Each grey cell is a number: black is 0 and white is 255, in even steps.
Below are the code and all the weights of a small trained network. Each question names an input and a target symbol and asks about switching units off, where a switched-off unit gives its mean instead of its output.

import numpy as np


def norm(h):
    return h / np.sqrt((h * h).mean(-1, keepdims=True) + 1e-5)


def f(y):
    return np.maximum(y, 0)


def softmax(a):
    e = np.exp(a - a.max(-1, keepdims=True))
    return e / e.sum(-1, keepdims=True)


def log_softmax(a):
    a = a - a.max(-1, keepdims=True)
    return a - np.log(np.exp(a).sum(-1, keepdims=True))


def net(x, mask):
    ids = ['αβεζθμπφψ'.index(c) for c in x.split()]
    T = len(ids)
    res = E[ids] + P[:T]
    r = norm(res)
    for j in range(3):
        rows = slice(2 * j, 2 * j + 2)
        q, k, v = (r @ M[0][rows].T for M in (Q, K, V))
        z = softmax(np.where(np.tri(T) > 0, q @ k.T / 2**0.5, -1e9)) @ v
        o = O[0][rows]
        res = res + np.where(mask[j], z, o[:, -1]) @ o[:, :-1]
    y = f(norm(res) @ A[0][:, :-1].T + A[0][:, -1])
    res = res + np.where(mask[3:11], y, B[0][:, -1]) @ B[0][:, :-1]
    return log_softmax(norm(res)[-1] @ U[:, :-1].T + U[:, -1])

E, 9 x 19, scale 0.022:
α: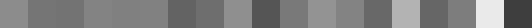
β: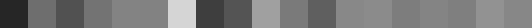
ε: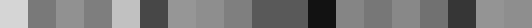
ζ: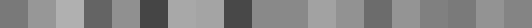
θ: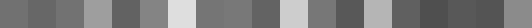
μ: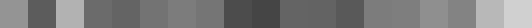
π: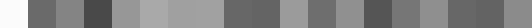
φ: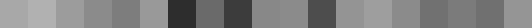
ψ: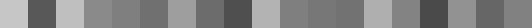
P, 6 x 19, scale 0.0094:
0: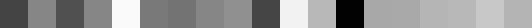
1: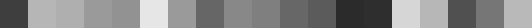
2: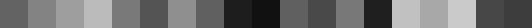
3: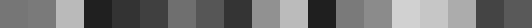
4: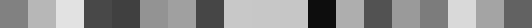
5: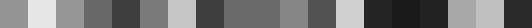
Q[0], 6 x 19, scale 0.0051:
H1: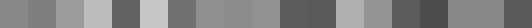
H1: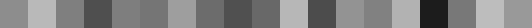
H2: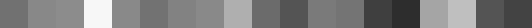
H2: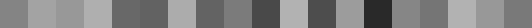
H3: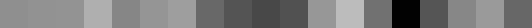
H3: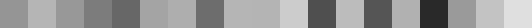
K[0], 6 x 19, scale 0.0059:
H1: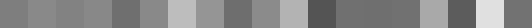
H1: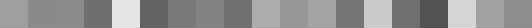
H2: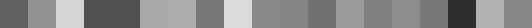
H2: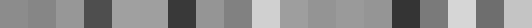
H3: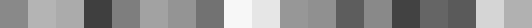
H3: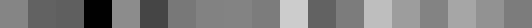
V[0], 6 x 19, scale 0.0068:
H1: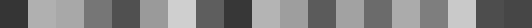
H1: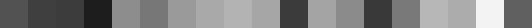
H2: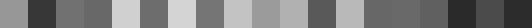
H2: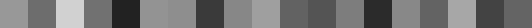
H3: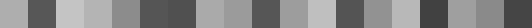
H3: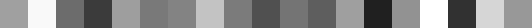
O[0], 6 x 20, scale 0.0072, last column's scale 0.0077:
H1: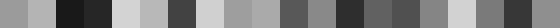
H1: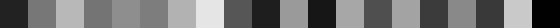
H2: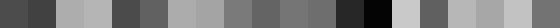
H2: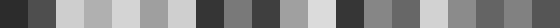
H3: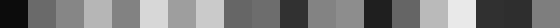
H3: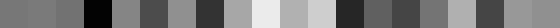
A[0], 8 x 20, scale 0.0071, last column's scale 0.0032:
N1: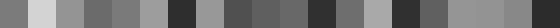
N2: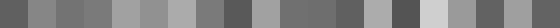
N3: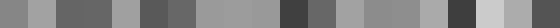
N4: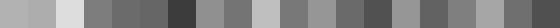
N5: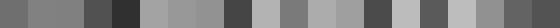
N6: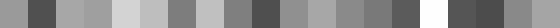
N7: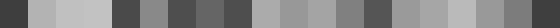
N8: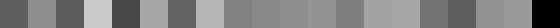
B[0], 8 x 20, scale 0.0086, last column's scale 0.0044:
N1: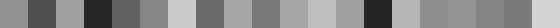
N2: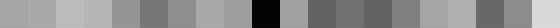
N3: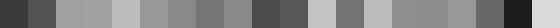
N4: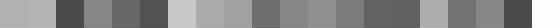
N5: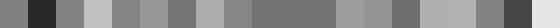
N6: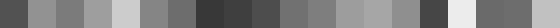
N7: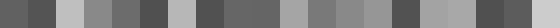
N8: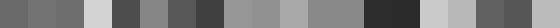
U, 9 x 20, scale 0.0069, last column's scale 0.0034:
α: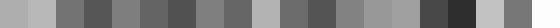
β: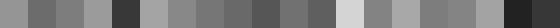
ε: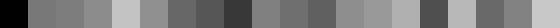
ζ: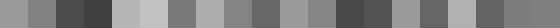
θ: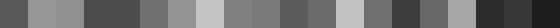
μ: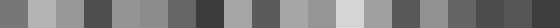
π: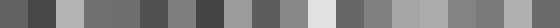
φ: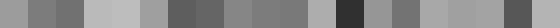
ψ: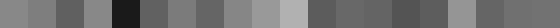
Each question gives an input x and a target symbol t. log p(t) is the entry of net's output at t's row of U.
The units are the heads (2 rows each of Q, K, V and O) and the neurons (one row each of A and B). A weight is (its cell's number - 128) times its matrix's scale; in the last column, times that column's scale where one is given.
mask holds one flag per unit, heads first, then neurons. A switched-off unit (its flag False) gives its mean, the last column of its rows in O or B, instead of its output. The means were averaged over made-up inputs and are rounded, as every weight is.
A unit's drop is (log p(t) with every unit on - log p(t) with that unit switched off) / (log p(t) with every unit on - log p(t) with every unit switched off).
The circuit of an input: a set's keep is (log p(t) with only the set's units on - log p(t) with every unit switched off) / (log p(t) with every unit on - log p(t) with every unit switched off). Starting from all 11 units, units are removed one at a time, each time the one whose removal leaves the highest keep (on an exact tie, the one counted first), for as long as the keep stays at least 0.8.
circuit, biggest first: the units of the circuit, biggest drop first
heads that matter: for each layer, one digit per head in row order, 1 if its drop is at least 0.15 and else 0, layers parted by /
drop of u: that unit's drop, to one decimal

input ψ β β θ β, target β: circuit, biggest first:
H3
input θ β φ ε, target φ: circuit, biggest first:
H1, N3
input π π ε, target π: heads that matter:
101
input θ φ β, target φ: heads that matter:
100
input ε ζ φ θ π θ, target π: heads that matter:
010
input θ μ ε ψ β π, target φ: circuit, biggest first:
H2, H1
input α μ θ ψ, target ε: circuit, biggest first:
H2, H3, N6
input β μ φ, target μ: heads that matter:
011
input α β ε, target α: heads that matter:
001
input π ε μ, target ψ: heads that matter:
011
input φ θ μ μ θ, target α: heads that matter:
010
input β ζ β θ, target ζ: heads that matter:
100
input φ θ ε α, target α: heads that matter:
110
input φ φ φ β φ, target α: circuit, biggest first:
H3
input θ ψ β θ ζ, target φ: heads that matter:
110
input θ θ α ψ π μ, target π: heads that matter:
011
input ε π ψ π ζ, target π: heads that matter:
011
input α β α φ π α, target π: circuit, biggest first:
H2, H3
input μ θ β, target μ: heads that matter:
010
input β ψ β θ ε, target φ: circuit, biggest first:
H2
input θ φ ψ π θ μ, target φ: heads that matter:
110
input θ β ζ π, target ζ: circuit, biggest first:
H1, H2
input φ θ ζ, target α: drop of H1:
0.2
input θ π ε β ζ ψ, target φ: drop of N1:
0.1
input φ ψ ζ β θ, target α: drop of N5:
0.0
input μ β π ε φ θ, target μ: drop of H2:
1.2
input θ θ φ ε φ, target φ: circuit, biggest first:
H1
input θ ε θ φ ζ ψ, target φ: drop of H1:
0.3
